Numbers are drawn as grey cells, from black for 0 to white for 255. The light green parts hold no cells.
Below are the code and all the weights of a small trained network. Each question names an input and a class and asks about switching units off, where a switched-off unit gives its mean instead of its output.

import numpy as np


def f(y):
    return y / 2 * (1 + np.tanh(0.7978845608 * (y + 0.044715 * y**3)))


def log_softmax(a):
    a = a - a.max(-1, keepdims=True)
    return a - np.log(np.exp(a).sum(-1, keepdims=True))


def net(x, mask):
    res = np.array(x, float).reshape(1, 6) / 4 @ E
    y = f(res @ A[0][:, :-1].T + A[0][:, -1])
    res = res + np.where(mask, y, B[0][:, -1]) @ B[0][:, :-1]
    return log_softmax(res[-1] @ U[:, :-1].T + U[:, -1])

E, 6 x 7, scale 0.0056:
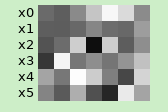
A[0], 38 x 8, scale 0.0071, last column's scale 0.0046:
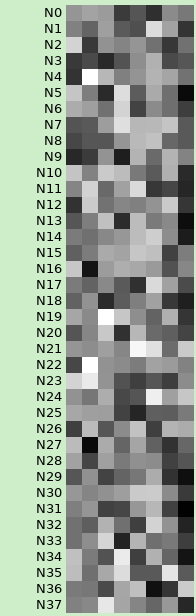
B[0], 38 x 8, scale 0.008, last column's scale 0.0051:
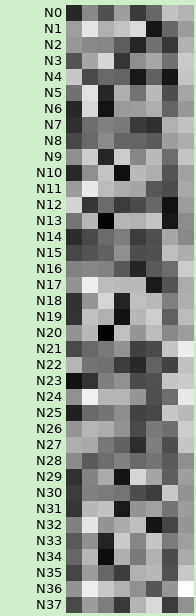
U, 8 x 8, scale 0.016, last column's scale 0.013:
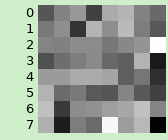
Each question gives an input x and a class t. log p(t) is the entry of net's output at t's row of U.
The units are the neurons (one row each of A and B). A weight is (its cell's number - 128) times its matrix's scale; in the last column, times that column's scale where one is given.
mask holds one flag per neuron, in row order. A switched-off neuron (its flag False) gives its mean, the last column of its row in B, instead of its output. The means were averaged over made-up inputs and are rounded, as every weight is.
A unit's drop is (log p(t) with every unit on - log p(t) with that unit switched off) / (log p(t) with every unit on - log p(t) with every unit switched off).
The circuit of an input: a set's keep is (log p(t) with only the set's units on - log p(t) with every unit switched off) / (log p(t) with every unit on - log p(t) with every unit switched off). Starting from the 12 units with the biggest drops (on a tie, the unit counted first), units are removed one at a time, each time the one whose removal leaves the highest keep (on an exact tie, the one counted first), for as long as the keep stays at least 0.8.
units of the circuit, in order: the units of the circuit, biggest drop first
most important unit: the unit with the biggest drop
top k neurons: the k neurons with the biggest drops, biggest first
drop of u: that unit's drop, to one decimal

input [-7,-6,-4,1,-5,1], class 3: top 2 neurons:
N23; N25
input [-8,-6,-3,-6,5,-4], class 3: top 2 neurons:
N23; N25
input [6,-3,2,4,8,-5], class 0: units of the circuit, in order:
N19
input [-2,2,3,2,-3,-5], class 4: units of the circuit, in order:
N36; N11
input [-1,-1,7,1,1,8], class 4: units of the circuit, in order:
N24; N1
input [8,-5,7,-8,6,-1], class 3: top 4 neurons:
N21; N15; N7; N30
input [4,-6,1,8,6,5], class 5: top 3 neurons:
N4; N22; N12
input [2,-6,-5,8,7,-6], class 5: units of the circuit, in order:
N4; N22
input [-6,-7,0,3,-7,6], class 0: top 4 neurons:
N29; N18; N31; N21
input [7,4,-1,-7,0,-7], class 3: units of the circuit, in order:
N21; N15
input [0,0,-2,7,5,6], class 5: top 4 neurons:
N4; N22; N12; N36
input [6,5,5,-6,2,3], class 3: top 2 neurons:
N21; N7
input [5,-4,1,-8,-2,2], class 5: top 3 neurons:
N27; N2; N16
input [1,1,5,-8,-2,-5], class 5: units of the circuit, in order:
N27
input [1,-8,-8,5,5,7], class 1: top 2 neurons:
N34; N6
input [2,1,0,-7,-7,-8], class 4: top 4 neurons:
N36; N11; N19; N35
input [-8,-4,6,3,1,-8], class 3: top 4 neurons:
N23; N0; N25; N24
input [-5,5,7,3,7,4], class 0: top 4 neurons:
N19; N10; N37; N35
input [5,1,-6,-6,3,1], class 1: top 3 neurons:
N34; N5; N6
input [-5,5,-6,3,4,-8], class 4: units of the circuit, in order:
N36
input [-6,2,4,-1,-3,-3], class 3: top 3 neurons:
N0; N23; N25
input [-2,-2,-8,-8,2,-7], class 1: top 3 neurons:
N34; N5; N6
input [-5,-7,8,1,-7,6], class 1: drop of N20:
0.3
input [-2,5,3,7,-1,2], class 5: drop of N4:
0.1
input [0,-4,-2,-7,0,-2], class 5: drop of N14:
0.0
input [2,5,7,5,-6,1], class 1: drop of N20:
0.2
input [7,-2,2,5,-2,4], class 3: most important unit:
N21
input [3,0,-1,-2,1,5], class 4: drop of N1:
0.2
